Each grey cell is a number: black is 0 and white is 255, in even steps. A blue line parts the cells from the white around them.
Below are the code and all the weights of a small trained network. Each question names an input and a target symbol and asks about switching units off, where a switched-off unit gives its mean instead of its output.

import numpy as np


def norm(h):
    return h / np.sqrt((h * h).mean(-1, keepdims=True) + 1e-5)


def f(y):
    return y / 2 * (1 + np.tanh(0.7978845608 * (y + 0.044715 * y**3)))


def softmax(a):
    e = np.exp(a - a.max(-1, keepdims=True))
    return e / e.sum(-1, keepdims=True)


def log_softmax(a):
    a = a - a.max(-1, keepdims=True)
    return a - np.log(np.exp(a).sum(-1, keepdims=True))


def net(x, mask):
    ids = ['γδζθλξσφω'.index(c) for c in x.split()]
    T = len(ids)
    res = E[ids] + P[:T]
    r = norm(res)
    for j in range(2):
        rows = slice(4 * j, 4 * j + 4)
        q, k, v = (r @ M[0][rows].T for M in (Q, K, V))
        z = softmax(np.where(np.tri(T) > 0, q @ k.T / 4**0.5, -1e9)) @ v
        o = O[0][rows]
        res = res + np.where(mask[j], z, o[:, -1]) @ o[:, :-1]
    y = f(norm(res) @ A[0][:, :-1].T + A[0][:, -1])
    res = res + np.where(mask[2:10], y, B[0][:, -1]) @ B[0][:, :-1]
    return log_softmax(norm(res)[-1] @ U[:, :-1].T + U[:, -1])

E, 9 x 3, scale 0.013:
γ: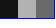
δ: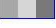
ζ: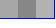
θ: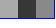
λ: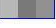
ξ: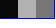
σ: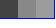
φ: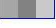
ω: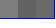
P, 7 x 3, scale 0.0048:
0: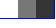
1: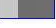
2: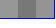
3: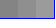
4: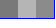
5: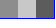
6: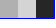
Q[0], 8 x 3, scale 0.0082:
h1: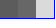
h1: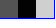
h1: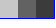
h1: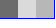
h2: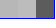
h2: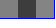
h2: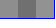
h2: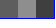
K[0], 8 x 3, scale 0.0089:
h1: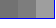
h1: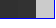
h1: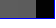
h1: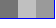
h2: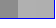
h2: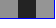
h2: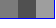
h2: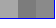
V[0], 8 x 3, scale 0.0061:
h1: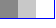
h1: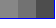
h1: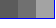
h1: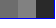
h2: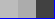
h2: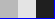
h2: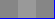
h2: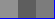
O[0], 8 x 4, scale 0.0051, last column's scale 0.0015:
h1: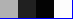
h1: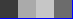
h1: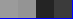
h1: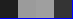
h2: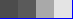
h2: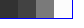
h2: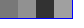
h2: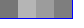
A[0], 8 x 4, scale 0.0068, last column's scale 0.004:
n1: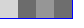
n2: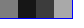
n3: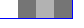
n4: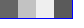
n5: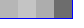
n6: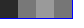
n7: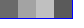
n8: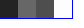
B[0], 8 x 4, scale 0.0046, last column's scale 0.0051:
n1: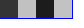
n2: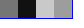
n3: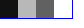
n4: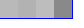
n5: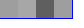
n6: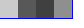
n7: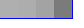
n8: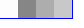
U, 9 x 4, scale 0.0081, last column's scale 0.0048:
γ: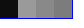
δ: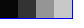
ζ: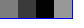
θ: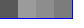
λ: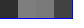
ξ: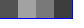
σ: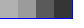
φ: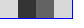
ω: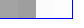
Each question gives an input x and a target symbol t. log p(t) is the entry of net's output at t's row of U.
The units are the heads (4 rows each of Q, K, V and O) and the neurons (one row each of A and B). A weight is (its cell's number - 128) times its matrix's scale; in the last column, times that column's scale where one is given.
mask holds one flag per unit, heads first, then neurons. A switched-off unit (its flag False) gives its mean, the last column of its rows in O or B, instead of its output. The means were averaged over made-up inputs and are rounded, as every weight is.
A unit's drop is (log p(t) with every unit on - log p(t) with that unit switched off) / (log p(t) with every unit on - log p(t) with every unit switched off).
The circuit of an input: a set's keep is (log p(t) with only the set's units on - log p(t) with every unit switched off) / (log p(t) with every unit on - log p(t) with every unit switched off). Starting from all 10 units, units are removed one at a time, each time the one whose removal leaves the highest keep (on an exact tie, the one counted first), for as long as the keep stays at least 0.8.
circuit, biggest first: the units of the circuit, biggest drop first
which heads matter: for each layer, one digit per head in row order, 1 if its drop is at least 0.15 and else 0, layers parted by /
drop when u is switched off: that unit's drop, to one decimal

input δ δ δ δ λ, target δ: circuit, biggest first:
[h2]
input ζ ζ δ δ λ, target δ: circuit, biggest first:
[h2, n8]
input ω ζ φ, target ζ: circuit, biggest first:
[h1, n1, n8, n3]
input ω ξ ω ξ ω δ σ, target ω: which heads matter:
10
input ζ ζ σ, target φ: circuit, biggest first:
[h1, n8]
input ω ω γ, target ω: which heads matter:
10
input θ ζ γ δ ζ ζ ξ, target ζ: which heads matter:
10
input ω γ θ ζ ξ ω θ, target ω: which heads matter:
10
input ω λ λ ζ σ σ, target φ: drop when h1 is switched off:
0.4
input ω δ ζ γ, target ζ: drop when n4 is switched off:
0.0
